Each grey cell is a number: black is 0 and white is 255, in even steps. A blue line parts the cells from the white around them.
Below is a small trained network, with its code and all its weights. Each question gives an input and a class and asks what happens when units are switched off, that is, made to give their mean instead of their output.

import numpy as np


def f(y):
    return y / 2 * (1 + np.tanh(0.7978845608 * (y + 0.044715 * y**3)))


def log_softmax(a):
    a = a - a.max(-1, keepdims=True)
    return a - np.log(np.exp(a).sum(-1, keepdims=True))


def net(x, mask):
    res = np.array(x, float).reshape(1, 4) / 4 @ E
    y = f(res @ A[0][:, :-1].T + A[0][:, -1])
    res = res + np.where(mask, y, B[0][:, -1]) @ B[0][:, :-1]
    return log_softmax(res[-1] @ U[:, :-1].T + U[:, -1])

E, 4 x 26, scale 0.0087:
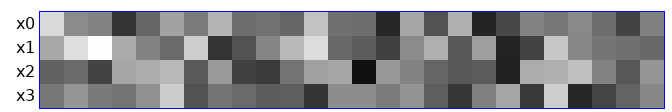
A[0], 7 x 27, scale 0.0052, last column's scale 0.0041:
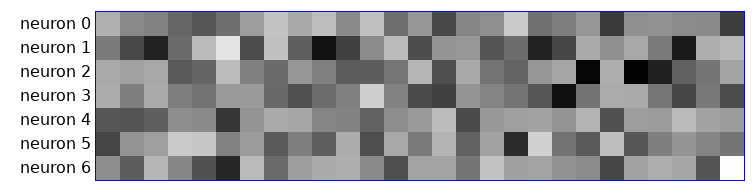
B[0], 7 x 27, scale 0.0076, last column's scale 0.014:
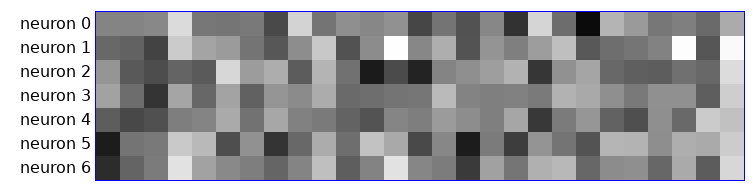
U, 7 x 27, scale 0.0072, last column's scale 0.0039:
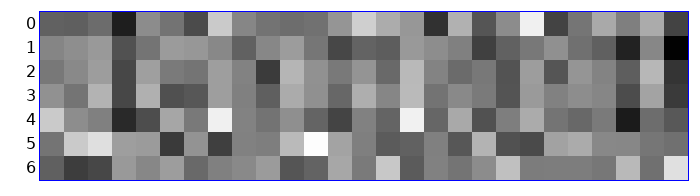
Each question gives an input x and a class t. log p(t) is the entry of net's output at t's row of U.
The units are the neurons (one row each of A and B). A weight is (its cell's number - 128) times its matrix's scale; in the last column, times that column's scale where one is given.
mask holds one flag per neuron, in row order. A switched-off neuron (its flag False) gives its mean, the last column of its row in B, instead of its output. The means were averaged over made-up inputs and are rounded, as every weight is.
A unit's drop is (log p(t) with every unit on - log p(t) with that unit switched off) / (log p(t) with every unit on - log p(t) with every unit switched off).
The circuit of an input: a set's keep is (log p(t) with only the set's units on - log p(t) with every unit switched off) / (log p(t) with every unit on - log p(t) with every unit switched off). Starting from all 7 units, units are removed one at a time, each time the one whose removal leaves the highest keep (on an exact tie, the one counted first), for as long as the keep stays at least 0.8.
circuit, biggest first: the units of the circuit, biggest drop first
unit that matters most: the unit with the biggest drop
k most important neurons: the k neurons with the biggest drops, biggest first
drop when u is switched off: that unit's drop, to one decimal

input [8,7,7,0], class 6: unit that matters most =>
neuron 3
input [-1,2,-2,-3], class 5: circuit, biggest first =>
neuron 2; neuron 1
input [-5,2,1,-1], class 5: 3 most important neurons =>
neuron 2; neuron 1; neuron 3
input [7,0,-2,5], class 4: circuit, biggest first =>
neuron 6; neuron 5
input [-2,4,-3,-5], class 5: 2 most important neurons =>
neuron 2; neuron 1
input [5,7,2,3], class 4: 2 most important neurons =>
neuron 6; neuron 5
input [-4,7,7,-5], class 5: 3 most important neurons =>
neuron 2; neuron 1; neuron 4
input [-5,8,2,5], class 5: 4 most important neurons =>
neuron 5; neuron 1; neuron 4; neuron 6
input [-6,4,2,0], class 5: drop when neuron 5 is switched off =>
0.0
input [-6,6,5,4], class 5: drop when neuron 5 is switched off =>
0.1
